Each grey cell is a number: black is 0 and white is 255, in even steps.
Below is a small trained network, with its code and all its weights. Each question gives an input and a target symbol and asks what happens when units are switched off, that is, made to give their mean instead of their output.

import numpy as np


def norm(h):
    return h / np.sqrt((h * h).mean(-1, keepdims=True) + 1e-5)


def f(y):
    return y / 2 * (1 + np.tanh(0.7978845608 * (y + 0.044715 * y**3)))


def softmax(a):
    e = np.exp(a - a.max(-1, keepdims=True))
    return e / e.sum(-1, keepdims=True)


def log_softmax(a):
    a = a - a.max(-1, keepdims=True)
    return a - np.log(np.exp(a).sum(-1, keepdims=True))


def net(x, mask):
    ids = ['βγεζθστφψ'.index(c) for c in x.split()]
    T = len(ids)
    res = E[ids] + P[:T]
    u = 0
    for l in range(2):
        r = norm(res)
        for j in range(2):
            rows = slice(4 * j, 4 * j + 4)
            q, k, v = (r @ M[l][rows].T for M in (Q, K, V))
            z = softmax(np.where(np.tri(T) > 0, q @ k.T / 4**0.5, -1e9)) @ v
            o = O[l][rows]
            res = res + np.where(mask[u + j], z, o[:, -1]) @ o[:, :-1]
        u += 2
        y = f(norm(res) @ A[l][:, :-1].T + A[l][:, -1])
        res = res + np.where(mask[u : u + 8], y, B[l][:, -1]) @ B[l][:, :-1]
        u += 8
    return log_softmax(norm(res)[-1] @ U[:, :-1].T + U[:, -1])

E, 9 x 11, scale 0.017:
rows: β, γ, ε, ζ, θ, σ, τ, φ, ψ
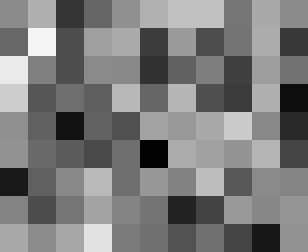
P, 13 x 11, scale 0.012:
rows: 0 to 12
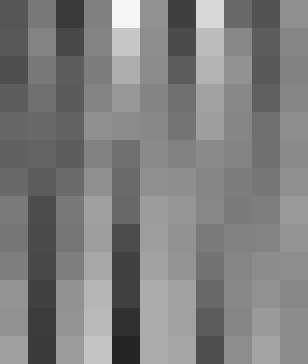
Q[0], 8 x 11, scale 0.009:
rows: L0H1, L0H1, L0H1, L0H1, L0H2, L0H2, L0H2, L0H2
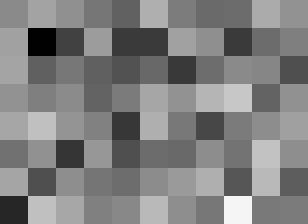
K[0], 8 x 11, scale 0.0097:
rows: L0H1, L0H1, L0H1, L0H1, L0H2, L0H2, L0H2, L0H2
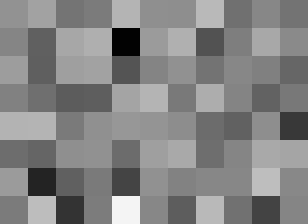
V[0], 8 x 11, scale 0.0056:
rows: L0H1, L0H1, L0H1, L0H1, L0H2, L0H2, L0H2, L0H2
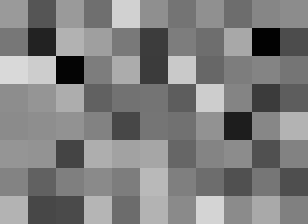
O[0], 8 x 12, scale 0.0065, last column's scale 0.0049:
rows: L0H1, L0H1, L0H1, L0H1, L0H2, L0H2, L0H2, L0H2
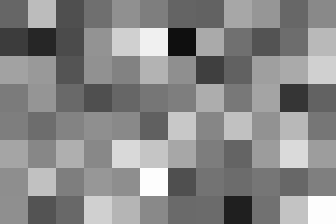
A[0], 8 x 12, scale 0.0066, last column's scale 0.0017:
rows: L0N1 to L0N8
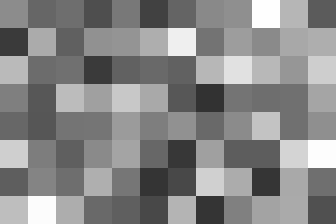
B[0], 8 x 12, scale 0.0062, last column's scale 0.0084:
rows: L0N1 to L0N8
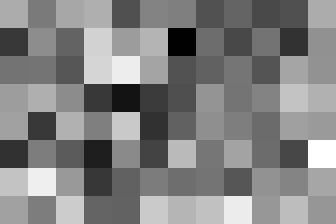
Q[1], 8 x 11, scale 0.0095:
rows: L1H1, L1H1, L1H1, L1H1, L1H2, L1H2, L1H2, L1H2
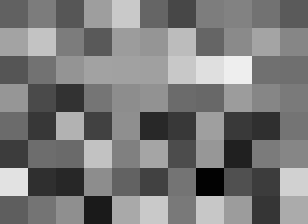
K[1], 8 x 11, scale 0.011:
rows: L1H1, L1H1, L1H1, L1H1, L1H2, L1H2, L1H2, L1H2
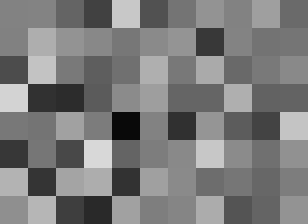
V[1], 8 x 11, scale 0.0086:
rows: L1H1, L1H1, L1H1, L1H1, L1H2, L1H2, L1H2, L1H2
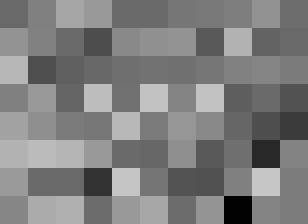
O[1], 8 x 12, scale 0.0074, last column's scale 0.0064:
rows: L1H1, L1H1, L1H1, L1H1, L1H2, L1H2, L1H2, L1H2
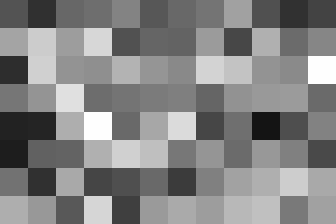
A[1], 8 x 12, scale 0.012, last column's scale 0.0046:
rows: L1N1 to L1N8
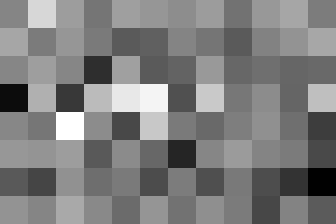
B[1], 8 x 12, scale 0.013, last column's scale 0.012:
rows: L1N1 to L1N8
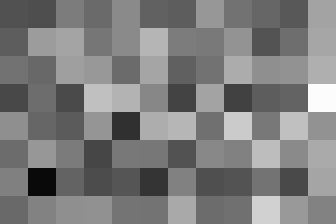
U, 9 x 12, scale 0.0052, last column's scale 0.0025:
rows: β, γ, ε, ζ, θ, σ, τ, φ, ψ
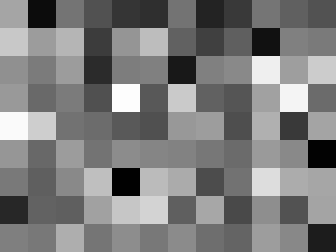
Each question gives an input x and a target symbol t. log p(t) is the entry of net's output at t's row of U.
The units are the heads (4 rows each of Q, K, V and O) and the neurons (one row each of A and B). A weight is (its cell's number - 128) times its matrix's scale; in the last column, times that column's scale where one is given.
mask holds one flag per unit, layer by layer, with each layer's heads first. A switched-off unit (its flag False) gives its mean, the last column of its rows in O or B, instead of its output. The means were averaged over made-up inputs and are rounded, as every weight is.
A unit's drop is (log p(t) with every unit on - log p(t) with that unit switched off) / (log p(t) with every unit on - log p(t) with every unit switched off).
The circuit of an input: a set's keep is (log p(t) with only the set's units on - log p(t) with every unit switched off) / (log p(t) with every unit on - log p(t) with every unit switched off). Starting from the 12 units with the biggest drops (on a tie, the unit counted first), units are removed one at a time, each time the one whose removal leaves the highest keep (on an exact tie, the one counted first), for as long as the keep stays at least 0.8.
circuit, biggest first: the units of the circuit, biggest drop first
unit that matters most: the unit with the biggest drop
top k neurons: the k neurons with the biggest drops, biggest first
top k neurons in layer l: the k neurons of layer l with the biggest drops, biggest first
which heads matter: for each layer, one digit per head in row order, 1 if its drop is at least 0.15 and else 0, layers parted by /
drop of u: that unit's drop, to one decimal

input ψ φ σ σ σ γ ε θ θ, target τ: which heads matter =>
01 / 11
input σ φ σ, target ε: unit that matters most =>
L1H2
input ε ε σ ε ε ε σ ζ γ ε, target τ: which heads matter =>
11 / 11
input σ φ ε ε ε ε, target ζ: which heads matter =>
10 / 01
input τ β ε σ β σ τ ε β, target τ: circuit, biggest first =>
L0H1, L0N8, L1H1
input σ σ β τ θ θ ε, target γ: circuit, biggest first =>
L0H1, L1N2, L1H2, L1N4
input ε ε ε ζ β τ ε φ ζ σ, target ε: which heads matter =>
10 / 01
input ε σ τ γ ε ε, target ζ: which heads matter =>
10 / 11
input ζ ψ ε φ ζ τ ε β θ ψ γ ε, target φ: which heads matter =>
00 / 01
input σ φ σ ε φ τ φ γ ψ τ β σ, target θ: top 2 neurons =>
L0N6, L0N7
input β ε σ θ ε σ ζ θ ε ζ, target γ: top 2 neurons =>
L0N6, L1N2
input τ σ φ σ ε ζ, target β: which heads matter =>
11 / 01
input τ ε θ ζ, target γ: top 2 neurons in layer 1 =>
L1N4, L1N2
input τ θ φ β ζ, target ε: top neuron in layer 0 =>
L0N4
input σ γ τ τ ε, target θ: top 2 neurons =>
L1N4, L0N1
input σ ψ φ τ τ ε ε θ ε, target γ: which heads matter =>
00 / 01
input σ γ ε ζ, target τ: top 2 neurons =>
L0N6, L1N4
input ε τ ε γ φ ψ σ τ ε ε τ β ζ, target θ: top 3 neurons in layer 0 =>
L0N6, L0N8, L0N5
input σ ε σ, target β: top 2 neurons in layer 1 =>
L1N7, L1N4
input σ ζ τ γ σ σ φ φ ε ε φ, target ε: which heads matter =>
00 / 00
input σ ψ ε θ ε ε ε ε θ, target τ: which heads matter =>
00 / 11
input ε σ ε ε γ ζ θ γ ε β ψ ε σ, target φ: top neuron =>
L0N5
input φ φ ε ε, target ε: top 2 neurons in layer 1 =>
L1N4, L1N3
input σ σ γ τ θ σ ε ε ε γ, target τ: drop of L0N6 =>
0.0
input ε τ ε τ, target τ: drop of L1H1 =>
1.2
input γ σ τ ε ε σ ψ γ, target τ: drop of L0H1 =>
1.2
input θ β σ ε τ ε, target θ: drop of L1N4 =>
0.2
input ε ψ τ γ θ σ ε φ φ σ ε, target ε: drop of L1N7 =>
0.0
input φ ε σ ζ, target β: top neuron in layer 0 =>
L0N6
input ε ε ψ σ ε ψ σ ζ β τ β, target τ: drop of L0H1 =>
1.5
